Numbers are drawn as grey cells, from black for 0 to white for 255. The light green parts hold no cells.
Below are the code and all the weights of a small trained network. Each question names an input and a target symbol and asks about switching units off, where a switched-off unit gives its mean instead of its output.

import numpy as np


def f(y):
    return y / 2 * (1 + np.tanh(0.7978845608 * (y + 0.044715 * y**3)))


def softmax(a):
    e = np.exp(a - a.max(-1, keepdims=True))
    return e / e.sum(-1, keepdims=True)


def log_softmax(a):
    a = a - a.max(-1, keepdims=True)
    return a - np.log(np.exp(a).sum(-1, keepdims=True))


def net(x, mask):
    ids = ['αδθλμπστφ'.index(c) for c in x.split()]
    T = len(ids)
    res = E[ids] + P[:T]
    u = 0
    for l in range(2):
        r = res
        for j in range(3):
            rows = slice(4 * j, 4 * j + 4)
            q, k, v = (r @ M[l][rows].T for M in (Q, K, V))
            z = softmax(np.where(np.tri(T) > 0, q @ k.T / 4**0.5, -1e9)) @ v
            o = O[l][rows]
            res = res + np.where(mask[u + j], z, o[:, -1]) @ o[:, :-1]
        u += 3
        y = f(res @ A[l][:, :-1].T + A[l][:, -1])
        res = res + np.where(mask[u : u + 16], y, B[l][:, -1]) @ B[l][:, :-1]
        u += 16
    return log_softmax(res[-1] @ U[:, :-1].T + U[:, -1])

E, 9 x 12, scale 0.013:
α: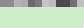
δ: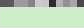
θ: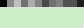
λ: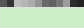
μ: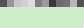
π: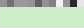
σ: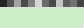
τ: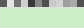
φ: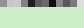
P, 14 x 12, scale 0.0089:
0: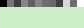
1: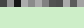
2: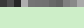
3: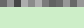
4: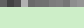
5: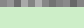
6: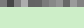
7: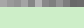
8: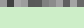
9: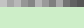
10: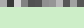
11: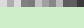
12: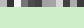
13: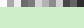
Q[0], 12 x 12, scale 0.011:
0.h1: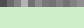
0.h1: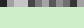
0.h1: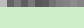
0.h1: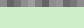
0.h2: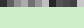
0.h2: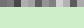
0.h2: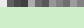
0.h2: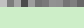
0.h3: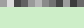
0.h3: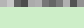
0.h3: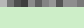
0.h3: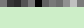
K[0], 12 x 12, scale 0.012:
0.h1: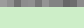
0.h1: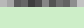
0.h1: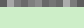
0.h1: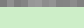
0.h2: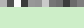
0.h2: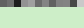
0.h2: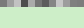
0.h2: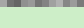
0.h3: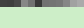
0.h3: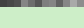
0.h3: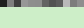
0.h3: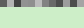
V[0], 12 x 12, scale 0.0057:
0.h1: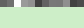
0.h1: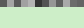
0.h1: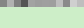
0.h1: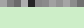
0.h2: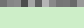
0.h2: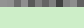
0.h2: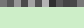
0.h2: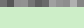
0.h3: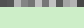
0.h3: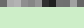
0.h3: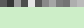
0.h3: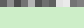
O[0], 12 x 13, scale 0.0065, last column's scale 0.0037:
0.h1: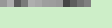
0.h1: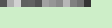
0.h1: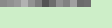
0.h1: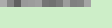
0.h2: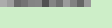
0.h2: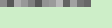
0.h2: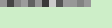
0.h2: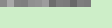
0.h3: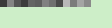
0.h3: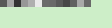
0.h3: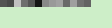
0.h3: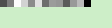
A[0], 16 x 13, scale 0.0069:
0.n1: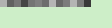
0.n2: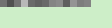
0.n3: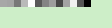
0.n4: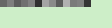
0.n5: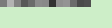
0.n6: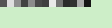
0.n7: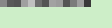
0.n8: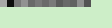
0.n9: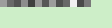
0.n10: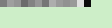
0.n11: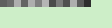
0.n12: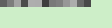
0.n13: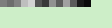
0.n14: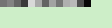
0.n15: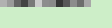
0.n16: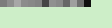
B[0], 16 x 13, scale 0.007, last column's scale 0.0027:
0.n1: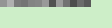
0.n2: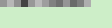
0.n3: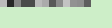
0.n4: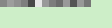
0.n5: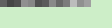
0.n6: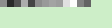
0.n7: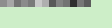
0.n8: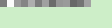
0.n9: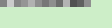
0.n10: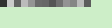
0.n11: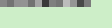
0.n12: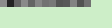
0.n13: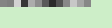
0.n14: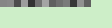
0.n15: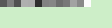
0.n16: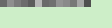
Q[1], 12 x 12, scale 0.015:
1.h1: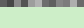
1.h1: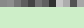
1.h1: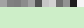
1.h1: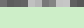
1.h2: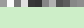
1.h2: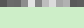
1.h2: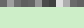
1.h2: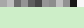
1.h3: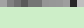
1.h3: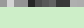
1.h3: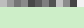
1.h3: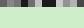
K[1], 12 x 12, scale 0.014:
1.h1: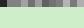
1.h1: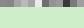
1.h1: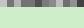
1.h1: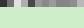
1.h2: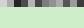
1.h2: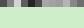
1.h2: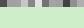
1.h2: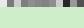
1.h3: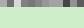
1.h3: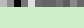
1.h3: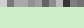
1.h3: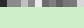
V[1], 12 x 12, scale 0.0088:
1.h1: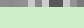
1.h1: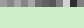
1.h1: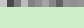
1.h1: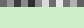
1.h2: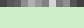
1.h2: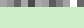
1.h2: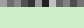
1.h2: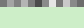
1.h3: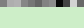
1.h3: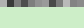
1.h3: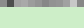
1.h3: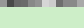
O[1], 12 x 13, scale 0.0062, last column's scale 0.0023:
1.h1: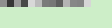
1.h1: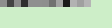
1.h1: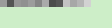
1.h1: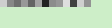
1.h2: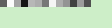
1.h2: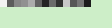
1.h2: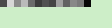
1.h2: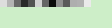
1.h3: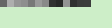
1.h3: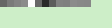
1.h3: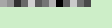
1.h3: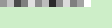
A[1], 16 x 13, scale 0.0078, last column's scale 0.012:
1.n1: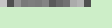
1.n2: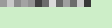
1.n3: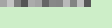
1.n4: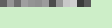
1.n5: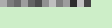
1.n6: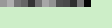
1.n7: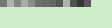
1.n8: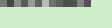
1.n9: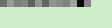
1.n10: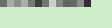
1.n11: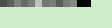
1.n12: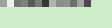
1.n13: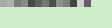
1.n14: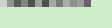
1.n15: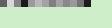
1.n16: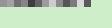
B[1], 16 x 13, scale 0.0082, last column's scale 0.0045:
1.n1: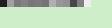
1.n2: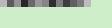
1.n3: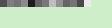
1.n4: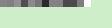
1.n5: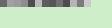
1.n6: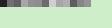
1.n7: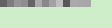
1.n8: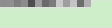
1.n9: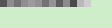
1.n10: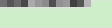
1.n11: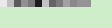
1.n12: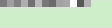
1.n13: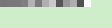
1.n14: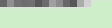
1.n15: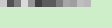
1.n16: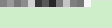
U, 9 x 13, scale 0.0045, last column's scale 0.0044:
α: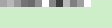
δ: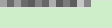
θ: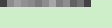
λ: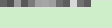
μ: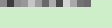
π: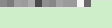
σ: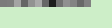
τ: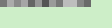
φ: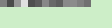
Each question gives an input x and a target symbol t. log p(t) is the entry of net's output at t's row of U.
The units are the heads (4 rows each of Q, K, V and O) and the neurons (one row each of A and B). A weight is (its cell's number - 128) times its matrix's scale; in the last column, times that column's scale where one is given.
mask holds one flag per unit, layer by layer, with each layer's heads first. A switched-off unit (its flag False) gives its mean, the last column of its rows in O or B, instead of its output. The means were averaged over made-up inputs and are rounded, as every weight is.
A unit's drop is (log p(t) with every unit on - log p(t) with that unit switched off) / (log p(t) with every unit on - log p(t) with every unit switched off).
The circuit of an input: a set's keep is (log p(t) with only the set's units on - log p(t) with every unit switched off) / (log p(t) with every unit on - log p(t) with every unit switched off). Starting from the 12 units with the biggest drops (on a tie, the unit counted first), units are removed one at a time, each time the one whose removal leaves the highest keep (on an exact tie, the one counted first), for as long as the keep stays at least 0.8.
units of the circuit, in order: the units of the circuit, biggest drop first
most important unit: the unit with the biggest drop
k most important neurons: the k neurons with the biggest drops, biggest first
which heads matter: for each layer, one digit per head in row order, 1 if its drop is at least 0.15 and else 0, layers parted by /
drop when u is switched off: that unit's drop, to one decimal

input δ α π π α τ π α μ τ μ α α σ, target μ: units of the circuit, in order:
1.h2, 1.h3, 1.h1
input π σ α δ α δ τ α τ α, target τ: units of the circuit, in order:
1.h1, 1.n12, 1.h2
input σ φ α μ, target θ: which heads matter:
001 / 110
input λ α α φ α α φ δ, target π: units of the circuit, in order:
1.h2, 1.n15, 0.h1
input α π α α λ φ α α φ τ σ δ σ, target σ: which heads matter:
001 / 011
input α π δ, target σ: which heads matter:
000 / 011
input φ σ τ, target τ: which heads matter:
000 / 010
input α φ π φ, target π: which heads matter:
001 / 001
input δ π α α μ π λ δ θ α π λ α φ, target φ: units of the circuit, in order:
0.h1, 1.h2
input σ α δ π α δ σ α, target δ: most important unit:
0.h3
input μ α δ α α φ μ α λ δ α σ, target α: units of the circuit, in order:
1.n11, 1.h3, 0.h3, 1.h1
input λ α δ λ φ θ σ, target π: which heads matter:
100 / 010
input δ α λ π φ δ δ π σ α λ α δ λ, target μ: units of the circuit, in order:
1.h2, 1.h1
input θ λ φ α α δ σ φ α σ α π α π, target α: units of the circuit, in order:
0.h3, 1.h3
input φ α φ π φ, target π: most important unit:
1.h3
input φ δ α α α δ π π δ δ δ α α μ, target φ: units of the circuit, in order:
1.h2, 1.h3
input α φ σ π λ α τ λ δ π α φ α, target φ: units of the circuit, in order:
0.h3, 1.h2
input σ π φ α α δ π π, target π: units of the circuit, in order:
1.h3, 1.n16, 1.h1
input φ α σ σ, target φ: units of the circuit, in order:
1.h2, 1.h3
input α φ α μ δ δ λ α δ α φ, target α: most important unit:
1.h3
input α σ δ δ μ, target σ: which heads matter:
000 / 011
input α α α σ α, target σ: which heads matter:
001 / 110
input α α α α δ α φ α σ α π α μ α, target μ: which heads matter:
001 / 111
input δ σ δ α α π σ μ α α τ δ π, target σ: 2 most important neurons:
1.n2, 1.n10
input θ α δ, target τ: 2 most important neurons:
0.n6, 1.n12
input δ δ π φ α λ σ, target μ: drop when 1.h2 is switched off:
0.4
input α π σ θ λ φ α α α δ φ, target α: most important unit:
0.h3
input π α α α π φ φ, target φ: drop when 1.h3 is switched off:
0.1
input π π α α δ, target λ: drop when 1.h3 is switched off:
0.3
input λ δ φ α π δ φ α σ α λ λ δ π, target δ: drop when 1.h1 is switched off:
0.2
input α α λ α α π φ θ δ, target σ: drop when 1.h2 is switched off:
0.2
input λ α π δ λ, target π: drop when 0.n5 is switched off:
0.0
